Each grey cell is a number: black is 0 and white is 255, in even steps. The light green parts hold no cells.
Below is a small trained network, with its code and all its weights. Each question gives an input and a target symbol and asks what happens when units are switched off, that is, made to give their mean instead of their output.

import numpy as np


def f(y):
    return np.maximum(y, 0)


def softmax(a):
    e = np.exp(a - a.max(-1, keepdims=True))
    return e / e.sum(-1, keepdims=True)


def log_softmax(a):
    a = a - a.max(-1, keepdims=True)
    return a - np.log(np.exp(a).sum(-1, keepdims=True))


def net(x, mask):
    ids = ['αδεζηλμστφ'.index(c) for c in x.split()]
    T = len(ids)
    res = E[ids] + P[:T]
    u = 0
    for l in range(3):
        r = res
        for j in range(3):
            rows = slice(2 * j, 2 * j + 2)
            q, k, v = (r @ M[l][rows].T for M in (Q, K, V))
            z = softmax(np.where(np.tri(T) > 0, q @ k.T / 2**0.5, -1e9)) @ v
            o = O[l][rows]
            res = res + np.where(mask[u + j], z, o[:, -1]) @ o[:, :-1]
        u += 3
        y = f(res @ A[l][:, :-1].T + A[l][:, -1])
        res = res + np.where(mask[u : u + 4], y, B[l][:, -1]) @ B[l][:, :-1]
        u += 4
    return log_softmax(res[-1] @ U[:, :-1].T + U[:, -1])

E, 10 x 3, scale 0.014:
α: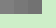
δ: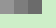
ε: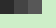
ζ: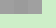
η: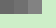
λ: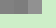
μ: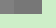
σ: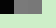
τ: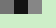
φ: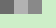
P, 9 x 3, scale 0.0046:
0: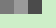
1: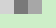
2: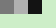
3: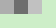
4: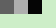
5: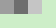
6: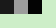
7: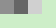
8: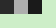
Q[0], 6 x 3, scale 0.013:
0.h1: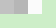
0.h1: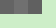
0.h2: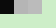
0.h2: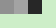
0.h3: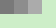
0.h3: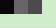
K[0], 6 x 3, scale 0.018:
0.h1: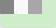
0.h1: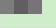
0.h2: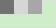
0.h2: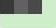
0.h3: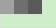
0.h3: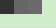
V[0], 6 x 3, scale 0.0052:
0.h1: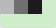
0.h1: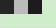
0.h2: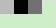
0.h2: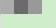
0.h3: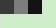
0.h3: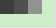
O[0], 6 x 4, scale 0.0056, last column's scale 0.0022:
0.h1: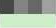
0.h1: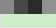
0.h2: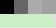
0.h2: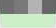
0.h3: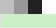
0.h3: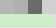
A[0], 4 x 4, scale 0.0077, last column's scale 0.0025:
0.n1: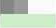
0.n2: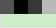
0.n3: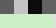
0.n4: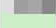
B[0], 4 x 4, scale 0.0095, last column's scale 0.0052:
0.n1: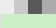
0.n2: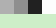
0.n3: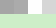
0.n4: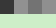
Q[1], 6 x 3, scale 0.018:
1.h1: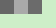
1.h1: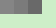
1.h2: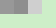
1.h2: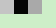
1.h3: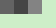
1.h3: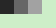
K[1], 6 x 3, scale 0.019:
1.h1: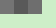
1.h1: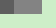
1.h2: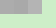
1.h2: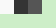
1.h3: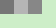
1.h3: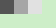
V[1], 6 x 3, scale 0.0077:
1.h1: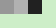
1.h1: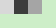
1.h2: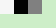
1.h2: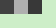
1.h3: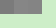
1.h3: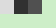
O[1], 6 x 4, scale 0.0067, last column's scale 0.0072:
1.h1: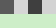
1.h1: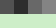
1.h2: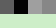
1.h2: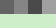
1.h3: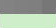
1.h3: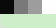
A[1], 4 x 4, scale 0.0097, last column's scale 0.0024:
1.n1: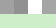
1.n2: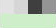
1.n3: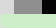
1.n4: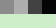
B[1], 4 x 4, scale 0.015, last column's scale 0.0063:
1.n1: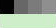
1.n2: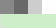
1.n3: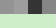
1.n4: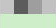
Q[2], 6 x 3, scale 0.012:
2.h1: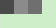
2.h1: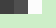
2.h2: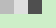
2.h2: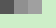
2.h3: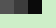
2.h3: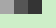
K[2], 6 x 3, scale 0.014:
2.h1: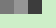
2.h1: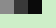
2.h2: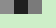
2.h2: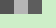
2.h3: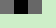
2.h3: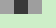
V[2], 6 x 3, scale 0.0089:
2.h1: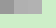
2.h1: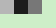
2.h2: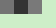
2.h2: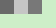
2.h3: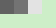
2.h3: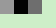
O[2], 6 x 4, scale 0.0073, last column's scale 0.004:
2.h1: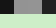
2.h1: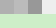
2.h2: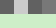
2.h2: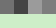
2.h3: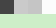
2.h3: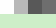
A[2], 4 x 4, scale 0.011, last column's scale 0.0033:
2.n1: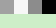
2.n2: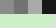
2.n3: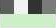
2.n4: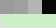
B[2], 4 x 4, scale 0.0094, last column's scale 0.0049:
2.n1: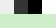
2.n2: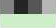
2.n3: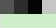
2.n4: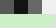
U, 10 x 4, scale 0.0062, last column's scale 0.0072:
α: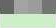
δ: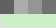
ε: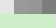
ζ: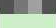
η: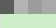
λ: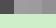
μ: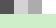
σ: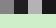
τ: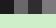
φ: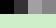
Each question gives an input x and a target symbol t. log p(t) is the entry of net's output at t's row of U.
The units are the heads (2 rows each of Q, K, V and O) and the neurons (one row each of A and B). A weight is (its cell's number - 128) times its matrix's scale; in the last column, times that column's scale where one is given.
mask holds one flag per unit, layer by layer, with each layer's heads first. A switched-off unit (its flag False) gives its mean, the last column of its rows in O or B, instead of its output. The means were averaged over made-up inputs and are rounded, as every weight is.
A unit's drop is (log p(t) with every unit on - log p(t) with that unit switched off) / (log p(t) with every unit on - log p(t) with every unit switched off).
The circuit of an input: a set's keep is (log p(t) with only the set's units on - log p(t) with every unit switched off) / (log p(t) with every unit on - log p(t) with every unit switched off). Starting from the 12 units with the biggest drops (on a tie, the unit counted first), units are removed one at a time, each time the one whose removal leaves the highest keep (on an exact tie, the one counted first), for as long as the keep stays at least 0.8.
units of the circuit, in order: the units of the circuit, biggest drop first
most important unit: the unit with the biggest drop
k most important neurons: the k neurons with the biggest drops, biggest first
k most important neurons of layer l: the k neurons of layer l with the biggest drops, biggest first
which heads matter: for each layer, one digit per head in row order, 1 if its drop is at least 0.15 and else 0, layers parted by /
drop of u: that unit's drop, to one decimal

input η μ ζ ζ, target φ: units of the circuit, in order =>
(0.n2, 1.n1)
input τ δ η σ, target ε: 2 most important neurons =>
(1.n2, 2.n1)
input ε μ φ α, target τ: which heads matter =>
100 / 010 / 100
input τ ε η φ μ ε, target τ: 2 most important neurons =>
(1.n2, 2.n3)
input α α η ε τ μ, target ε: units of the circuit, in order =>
(2.h3, 1.h2, 0.n3, 1.n2)
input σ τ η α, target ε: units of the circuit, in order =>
(1.h2, 2.h3, 1.n2, 0.n3)
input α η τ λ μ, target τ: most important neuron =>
(1.n2)
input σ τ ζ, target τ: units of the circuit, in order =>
(2.n3, 1.h2)
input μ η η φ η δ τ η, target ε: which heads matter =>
000 / 011 / 101
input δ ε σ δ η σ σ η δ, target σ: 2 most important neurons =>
(1.n2, 1.n4)
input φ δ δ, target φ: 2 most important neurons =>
(1.n2, 0.n2)
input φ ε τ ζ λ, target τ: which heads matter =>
000 / 011 / 010
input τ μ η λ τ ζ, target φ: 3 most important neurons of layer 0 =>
(0.n2, 0.n1, 0.n4)
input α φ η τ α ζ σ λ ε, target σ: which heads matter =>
100 / 010 / 101
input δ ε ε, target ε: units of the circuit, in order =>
(0.n2, 1.n4, 2.h3)
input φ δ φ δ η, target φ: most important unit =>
2.h3
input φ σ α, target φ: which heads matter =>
000 / 010 / 101
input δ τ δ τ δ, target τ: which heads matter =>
010 / 110 / 010
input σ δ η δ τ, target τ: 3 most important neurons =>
(1.n2, 0.n2, 1.n4)
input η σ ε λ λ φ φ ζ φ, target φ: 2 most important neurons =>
(0.n3, 0.n2)
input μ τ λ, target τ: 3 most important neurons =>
(1.n2, 0.n3, 2.n3)
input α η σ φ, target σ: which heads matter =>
000 / 011 / 000
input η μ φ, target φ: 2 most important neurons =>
(0.n2, 0.n3)
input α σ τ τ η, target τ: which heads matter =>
000 / 011 / 010
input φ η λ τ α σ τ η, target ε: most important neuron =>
(1.n2)
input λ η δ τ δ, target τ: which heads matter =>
010 / 111 / 010
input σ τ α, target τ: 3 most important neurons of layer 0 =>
(0.n2, 0.n3, 0.n1)
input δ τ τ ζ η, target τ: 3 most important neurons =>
(1.n2, 2.n3, 1.n1)
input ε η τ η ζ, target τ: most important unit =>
0.n2
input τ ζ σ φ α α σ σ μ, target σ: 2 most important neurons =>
(1.n2, 2.n4)
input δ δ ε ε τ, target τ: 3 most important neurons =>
(1.n2, 0.n2, 2.n3)
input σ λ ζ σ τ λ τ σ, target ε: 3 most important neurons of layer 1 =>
(1.n2, 1.n4, 1.n3)
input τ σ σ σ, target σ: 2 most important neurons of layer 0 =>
(0.n1, 0.n3)
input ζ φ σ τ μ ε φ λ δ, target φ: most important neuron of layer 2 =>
(2.n4)
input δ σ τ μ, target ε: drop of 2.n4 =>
0.1
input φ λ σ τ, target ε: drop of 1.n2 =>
0.2
